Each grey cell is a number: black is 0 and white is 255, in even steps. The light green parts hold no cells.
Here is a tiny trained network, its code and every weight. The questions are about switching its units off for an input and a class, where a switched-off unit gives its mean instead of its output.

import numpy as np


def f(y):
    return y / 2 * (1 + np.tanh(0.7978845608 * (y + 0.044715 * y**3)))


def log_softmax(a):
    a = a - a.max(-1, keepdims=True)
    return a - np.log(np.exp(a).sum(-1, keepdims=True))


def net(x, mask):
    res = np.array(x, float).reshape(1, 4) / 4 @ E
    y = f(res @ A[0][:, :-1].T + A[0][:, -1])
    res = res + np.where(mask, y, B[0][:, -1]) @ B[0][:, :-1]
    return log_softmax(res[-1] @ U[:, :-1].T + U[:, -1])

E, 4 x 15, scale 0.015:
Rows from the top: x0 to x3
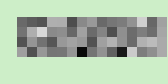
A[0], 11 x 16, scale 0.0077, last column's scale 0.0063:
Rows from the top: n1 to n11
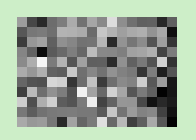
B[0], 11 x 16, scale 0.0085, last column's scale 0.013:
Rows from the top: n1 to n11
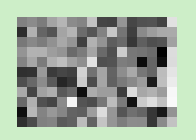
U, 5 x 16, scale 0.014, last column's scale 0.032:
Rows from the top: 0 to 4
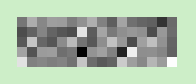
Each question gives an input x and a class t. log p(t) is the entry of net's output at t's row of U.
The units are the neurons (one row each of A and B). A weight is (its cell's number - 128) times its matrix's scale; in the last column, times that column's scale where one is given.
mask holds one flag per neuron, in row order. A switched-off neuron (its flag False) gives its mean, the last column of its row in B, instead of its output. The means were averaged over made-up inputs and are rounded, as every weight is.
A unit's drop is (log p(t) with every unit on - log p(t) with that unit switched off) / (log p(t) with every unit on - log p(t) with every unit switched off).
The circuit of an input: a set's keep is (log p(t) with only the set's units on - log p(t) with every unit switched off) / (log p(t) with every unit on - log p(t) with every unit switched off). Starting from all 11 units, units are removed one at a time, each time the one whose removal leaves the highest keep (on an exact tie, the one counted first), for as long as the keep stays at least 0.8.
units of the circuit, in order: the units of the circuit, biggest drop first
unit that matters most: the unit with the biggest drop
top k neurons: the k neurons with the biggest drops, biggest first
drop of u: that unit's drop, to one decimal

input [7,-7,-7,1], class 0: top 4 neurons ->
n4, n1, n6, n11
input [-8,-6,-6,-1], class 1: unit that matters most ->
n6
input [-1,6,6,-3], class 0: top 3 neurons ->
n5, n9, n3
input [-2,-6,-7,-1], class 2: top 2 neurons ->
n9, n5
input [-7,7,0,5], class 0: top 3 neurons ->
n5, n7, n3
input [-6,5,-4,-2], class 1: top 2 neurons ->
n6, n11
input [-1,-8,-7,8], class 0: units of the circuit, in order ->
n4, n8
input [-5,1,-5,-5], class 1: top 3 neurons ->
n6, n11, n2
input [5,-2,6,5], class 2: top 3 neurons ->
n8, n2, n6
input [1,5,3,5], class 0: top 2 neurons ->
n8, n5
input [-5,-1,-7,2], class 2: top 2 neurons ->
n9, n7
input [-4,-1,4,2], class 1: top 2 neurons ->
n9, n8
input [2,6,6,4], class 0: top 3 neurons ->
n9, n5, n8
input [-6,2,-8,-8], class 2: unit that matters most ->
n9
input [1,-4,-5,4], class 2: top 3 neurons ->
n9, n8, n5
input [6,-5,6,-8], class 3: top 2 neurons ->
n8, n9
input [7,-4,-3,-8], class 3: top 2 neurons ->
n8, n6
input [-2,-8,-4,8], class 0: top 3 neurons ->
n4, n8, n1
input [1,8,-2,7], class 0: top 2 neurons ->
n5, n8
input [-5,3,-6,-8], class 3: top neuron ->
n8
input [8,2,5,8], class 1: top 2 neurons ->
n7, n8
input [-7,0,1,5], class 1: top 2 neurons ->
n8, n6
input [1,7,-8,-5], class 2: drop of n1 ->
0.1
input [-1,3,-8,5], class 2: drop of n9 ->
0.7
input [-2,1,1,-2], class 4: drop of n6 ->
0.1
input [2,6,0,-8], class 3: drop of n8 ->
1.1
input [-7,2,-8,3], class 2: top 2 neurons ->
n9, n7
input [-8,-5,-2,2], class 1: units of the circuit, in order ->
n6
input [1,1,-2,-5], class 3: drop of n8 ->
0.6
